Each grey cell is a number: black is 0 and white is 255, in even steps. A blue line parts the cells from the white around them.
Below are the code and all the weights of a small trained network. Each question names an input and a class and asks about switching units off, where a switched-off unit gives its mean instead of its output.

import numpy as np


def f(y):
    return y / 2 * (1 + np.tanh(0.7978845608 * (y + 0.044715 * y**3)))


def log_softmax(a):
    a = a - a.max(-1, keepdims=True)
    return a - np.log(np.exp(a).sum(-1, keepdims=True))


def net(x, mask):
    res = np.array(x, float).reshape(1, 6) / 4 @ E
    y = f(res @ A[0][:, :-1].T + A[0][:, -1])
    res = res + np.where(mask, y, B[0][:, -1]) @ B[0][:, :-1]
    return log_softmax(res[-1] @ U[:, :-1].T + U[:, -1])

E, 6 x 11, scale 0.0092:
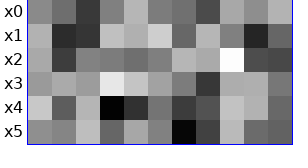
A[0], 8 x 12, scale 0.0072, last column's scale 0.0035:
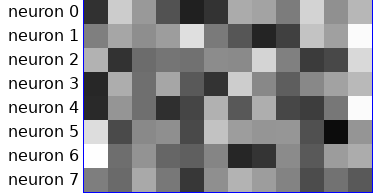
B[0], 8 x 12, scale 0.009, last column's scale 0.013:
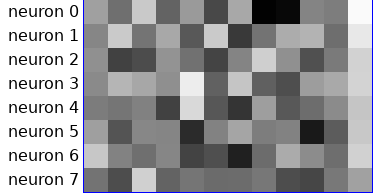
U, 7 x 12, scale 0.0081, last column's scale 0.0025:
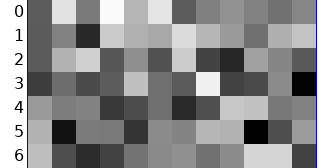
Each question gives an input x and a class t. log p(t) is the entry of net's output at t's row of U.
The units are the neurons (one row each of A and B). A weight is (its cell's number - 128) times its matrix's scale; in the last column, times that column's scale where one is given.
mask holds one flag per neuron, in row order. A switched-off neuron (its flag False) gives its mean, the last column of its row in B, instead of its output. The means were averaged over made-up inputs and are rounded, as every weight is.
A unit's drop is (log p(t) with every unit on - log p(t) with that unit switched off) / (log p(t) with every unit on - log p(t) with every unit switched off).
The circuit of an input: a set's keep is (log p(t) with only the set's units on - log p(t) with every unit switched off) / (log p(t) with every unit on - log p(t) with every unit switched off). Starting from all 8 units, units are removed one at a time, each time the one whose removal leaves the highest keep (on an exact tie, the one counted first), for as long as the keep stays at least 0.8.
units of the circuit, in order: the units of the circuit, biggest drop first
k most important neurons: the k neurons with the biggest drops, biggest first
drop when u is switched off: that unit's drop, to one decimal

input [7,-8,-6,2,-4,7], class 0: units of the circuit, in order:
neuron 1
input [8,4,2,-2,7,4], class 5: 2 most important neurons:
neuron 5; neuron 1
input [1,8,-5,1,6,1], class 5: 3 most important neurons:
neuron 5; neuron 0; neuron 3
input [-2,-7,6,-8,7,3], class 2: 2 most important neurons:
neuron 0; neuron 1
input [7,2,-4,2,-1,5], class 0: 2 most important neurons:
neuron 1; neuron 0
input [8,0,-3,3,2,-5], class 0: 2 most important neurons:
neuron 1; neuron 0
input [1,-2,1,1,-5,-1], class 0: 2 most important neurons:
neuron 0; neuron 2
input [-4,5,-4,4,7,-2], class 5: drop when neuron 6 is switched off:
-0.1
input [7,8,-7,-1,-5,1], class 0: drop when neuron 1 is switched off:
0.3
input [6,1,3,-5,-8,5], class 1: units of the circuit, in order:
neuron 0; neuron 6
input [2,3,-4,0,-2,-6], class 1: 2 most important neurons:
neuron 0; neuron 6
